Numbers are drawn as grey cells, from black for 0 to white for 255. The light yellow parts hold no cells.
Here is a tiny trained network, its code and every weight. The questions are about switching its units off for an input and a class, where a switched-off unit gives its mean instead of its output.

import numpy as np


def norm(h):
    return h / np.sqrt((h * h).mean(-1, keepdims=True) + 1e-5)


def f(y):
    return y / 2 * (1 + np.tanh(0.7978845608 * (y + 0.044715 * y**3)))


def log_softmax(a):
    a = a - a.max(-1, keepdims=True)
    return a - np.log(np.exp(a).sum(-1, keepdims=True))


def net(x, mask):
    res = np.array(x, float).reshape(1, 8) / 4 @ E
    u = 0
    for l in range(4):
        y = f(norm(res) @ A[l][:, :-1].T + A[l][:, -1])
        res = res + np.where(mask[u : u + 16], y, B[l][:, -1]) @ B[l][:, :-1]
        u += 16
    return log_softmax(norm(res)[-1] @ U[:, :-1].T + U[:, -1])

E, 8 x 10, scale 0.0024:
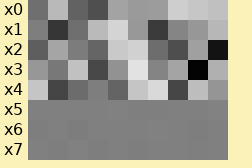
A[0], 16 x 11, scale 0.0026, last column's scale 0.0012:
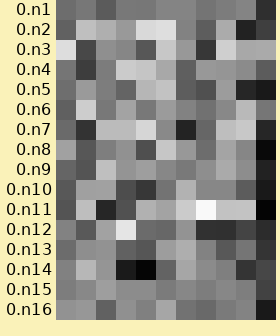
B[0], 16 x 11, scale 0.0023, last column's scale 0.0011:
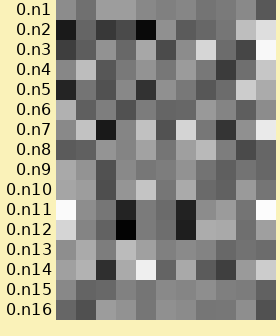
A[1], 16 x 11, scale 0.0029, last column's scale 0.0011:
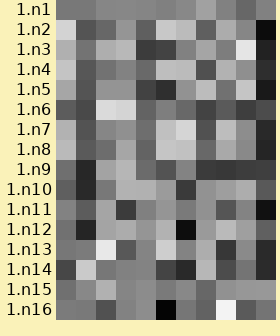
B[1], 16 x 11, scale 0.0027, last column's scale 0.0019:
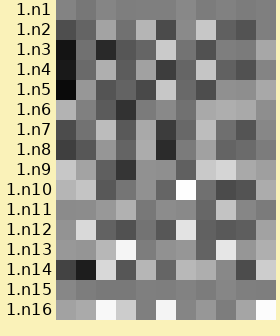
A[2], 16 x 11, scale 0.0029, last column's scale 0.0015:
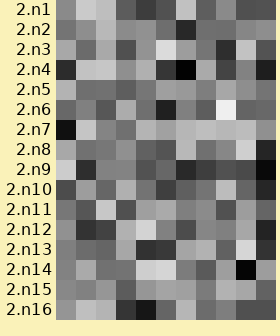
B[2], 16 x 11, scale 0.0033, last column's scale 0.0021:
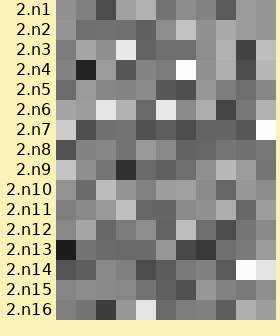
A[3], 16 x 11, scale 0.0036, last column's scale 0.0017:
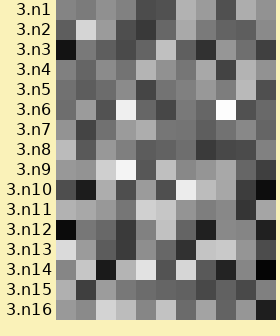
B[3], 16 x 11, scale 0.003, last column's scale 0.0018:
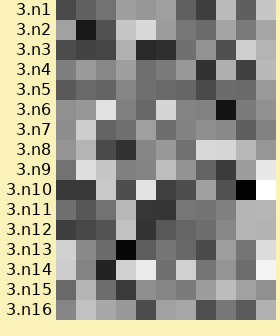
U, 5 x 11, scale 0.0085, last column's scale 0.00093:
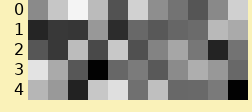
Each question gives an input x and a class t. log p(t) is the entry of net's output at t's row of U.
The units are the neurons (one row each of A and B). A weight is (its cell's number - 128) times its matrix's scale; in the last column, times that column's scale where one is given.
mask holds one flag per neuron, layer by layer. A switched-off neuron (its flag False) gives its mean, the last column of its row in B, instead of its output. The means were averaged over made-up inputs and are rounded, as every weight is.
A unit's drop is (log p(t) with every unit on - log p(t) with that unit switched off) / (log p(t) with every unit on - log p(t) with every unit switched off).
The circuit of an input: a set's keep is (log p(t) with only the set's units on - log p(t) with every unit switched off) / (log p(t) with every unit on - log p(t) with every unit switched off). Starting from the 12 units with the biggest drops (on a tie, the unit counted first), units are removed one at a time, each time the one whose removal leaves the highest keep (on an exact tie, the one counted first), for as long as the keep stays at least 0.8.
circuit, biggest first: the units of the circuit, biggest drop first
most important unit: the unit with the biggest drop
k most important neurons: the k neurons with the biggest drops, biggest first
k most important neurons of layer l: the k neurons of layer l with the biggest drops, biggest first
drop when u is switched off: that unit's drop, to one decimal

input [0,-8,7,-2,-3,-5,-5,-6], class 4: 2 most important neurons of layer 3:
[3.n14; 3.n2]
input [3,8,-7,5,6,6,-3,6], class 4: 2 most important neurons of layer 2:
[2.n14; 2.n12]
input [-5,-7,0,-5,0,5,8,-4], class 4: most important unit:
2.n16
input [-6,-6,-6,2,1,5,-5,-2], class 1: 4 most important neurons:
[1.n5; 2.n13; 1.n3; 0.n11]
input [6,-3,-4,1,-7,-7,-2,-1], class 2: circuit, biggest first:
[2.n4; 1.n14]
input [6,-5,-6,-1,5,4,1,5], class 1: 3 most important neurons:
[2.n13; 1.n5; 1.n9]
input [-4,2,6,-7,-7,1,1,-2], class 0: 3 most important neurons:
[2.n6; 0.n3; 1.n16]
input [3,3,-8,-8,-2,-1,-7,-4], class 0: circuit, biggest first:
[2.n6; 3.n6]
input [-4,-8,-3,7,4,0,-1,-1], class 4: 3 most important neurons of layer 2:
[2.n16; 2.n6; 2.n1]
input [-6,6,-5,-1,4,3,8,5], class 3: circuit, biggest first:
[0.n12; 2.n9; 3.n8]
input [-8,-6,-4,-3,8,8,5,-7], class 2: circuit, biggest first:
[1.n2; 1.n4; 3.n10; 1.n7]
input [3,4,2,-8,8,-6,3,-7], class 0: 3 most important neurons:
[1.n16; 2.n6; 1.n14]
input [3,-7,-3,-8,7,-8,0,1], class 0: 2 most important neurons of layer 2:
[2.n6; 2.n4]
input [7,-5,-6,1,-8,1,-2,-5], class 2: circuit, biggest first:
[1.n14; 2.n4; 3.n10]
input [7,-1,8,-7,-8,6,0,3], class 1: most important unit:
0.n2
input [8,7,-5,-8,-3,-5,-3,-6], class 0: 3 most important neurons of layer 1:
[1.n16; 1.n9; 1.n6]
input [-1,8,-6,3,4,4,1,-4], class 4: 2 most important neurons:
[3.n14; 0.n2]
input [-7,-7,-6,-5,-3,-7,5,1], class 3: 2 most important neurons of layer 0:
[0.n12; 0.n7]
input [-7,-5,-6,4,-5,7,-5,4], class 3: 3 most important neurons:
[0.n12; 2.n9; 0.n2]
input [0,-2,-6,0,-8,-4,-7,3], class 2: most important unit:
2.n4
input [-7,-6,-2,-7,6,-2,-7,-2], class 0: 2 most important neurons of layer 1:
[1.n16; 1.n14]
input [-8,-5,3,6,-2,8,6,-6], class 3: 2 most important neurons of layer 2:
[2.n9; 2.n6]
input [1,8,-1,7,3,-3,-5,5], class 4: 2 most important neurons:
[0.n7; 1.n16]
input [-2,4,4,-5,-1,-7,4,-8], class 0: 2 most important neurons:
[2.n6; 1.n3]
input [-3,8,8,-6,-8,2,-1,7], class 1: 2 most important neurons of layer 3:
[3.n12; 3.n3]
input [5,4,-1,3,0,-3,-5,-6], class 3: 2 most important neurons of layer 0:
[0.n11; 0.n14]
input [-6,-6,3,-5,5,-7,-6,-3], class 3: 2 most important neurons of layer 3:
[3.n8; 3.n15]
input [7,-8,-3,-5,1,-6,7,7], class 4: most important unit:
0.n14
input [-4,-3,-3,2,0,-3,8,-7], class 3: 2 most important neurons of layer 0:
[0.n12; 0.n2]
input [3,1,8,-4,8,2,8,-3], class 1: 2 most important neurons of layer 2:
[2.n4; 2.n14]
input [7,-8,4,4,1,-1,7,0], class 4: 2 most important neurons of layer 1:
[1.n9; 1.n6]
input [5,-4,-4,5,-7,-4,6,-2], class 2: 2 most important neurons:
[2.n4; 1.n16]
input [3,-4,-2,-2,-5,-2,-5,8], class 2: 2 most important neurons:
[2.n4; 1.n14]
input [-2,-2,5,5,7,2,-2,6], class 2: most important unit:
1.n16
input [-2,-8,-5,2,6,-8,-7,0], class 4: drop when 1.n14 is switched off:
0.2
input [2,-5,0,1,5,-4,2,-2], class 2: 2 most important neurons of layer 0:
[0.n7; 0.n4]
